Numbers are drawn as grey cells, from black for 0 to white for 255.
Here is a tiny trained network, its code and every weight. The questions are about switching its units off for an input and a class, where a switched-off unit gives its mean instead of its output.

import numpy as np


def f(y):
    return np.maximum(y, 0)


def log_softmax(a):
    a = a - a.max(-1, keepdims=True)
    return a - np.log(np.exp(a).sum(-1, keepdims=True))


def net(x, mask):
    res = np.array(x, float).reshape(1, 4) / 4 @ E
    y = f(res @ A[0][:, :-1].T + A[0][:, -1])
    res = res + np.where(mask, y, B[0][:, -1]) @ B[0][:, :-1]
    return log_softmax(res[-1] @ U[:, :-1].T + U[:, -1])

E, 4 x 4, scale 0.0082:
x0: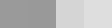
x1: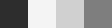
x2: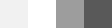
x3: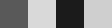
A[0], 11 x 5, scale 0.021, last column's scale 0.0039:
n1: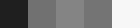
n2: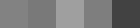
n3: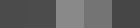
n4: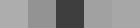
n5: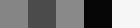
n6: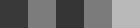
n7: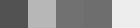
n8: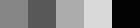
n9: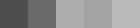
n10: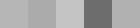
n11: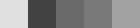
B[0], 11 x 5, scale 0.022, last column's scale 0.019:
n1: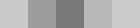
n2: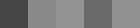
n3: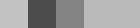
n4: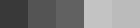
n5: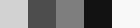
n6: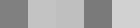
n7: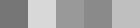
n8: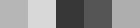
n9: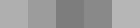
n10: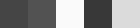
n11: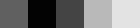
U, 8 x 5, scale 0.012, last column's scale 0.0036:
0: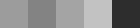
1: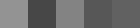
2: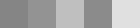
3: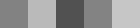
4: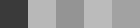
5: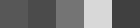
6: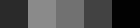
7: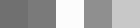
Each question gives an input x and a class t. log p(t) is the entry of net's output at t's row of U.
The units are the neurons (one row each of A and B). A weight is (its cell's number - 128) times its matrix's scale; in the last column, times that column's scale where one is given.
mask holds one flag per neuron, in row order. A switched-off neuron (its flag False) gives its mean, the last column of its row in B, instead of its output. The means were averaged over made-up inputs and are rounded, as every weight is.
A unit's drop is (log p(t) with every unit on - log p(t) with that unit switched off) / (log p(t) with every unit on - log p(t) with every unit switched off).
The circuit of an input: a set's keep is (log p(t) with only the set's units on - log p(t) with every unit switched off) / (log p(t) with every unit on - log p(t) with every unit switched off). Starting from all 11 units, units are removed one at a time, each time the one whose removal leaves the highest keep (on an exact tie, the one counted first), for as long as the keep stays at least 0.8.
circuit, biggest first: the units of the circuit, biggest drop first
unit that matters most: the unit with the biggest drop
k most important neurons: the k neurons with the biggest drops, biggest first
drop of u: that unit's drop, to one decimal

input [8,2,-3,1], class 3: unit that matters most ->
n8
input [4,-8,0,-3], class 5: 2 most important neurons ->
(n11 n10)
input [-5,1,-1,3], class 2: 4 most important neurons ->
(n10 n11 n6 n8)
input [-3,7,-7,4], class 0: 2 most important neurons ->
(n1 n10)
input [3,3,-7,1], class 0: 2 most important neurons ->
(n3 n1)
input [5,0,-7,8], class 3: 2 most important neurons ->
(n8 n10)
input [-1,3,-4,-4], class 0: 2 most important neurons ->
(n1 n10)
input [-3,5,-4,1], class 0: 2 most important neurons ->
(n10 n1)
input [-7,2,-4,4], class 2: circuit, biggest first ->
(n6 n10)
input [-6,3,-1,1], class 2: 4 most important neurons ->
(n10 n11 n8 n6)
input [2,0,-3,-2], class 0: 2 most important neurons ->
(n5 n10)
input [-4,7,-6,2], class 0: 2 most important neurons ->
(n1 n10)
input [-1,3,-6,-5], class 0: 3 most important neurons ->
(n1 n10 n3)
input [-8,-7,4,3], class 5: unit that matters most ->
n4
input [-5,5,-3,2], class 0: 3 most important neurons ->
(n10 n1 n5)
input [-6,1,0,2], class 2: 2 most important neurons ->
(n10 n8)
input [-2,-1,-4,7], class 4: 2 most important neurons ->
(n5 n10)
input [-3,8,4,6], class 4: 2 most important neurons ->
(n5 n7)
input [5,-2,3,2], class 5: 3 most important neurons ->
(n5 n6 n4)
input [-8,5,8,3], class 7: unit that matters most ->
n10
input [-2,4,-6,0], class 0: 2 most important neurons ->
(n10 n1)
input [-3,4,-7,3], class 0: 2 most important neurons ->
(n1 n10)
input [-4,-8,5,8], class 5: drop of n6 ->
0.0
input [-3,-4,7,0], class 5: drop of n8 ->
0.2
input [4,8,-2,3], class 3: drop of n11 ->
0.1
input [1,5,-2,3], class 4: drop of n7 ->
0.1
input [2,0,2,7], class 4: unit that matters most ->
n11
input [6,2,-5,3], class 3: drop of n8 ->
0.3
